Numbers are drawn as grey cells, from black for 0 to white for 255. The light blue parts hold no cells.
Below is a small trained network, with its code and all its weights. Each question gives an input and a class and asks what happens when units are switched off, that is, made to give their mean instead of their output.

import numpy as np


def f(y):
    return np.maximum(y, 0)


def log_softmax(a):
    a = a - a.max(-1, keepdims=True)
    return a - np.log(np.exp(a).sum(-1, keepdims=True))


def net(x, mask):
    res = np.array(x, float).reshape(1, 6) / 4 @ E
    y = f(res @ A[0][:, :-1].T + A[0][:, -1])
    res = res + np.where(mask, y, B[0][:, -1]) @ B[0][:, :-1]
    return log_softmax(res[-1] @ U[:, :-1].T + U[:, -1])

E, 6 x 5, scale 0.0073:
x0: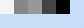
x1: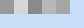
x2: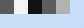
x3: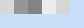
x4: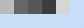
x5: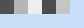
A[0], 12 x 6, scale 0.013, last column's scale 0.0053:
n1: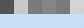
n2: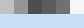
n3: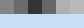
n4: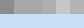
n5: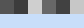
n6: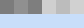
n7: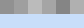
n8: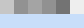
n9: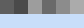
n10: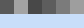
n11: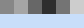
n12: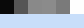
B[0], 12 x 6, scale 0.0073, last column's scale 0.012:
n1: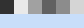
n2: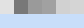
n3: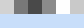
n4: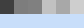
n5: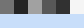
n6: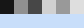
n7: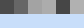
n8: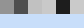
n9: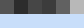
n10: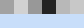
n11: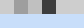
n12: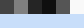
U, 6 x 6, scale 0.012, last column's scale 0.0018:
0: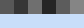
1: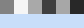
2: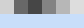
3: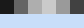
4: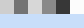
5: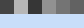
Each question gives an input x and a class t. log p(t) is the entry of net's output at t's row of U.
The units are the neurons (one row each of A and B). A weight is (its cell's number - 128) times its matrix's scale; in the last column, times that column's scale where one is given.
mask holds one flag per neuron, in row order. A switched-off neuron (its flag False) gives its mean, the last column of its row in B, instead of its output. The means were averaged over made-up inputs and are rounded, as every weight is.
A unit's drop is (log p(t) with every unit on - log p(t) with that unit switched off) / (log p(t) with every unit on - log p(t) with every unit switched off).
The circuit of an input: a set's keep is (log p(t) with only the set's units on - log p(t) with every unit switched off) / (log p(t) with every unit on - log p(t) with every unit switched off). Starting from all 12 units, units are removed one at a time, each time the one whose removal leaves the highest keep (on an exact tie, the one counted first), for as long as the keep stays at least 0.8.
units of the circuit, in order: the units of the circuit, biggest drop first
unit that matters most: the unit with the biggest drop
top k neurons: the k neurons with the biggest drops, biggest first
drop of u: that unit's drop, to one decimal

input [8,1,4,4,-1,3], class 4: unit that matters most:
n8
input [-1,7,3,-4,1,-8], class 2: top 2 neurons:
n3, n2
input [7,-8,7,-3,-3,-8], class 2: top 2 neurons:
n2, n1
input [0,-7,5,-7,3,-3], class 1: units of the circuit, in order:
n10, n11
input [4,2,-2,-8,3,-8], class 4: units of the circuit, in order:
n12, n2
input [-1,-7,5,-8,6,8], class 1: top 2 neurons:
n11, n10
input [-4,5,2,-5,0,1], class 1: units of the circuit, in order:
n10, n1
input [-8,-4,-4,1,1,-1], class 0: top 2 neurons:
n12, n9
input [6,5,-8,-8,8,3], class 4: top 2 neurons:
n12, n8
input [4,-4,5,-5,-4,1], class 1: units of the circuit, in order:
n11, n10
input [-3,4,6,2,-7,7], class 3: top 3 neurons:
n4, n6, n7
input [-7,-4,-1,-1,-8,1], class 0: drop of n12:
0.3
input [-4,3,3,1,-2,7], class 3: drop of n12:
-0.1
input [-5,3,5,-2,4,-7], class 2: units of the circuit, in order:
n3
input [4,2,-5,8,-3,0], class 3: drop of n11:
0.2
